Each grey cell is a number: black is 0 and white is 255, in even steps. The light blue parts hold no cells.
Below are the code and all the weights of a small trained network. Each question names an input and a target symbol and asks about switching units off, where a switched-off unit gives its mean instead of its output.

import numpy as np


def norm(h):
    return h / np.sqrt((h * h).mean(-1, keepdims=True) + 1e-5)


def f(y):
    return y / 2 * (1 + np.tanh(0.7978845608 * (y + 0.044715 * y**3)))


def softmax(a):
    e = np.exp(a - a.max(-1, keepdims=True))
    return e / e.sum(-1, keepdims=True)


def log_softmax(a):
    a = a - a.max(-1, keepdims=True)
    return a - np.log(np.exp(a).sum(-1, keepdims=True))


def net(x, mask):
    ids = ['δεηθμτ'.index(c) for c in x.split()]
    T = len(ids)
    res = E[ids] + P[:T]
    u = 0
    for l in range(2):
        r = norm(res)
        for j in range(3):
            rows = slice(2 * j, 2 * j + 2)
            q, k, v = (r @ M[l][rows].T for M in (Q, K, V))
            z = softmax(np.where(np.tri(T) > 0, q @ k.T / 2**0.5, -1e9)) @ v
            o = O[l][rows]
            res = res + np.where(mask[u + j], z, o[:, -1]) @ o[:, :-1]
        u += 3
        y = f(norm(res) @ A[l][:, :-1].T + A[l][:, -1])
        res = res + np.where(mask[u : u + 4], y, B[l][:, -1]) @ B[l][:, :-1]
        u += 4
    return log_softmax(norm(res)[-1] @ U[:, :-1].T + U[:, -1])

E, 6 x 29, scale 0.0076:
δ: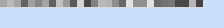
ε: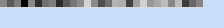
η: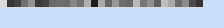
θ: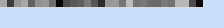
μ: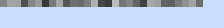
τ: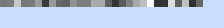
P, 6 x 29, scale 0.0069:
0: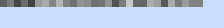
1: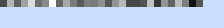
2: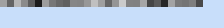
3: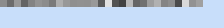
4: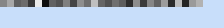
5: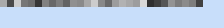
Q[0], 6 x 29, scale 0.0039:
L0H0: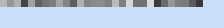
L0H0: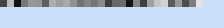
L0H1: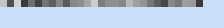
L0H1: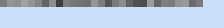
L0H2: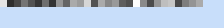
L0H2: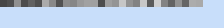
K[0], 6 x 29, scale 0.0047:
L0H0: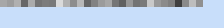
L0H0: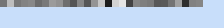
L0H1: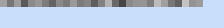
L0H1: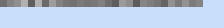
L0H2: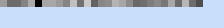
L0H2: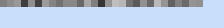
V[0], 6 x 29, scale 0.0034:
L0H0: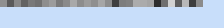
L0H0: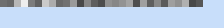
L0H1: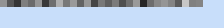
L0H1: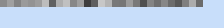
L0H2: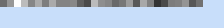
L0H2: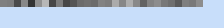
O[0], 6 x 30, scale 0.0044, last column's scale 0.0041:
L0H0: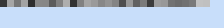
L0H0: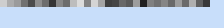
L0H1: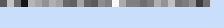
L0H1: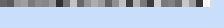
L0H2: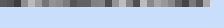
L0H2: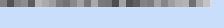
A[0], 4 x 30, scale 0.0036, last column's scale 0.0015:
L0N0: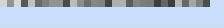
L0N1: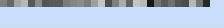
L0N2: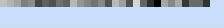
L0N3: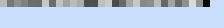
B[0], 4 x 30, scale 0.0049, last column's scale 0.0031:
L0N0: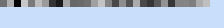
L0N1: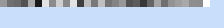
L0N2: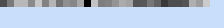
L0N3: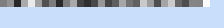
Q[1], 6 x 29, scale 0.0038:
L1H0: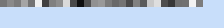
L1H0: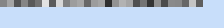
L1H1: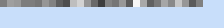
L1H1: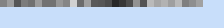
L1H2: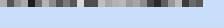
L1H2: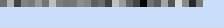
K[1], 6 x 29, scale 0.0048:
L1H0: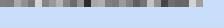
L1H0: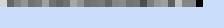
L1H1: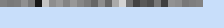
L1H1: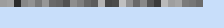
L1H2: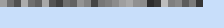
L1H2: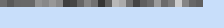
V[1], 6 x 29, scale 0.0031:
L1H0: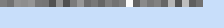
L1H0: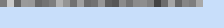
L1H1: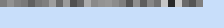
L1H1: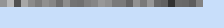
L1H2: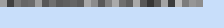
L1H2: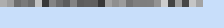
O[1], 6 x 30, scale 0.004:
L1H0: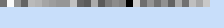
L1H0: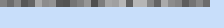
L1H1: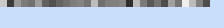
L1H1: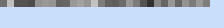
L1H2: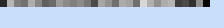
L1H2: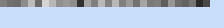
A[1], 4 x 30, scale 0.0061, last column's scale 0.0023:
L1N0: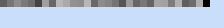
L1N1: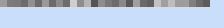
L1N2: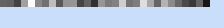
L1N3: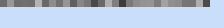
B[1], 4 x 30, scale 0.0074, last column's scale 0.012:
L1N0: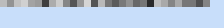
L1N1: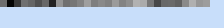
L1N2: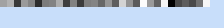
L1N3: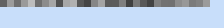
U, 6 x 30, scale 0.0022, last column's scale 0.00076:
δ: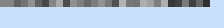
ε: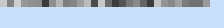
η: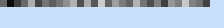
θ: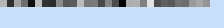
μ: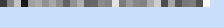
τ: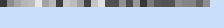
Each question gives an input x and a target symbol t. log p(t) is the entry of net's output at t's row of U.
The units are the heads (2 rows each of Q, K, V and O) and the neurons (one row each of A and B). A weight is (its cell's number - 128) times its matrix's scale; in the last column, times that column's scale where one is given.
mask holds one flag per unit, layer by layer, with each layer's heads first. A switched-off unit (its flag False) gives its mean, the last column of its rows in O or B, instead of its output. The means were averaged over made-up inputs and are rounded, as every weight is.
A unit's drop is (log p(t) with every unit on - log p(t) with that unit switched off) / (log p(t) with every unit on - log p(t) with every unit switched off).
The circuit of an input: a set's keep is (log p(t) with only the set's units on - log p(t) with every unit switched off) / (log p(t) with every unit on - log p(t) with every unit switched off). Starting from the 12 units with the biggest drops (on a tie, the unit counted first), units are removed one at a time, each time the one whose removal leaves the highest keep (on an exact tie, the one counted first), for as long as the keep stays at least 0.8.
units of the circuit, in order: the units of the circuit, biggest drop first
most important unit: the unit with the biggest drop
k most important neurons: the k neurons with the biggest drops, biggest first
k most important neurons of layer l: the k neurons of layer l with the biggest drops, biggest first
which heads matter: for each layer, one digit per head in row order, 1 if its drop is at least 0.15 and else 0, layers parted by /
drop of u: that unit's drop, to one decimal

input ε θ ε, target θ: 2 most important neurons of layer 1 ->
L1N2; L1N3
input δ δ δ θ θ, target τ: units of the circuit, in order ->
L0H0; L1N2; L0N2
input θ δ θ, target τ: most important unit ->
L0N2
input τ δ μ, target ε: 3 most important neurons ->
L1N0; L1N2; L0N1
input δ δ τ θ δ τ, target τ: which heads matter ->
100 / 000
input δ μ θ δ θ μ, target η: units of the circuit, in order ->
L0N1; L1N2; L1N1
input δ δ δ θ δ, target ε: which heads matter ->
010 / 000
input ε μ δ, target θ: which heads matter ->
010 / 000
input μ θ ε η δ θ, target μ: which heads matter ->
110 / 000
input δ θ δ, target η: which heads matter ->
010 / 000
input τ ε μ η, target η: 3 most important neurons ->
L1N1; L1N3; L1N2
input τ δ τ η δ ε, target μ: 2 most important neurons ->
L1N2; L0N2
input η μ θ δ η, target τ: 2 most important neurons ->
L1N2; L0N2
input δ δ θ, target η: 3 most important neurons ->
L1N2; L0N1; L1N1
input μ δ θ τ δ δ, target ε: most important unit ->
L0H0
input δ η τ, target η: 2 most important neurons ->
L0N1; L1N2
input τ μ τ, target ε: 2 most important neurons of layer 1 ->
L1N0; L1N2
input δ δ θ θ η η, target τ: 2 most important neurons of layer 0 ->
L0N2; L0N0
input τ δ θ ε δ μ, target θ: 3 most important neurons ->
L1N2; L0N1; L1N3
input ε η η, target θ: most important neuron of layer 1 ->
L1N2
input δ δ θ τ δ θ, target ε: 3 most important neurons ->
L1N0; L1N2; L0N1
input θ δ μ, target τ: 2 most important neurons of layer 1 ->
L1N2; L1N1
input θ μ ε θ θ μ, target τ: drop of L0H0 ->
0.1
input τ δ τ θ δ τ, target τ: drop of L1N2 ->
0.3
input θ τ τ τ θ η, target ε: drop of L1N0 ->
0.5
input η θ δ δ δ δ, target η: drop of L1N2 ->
0.1
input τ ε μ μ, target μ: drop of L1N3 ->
0.0
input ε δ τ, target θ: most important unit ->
L0H1
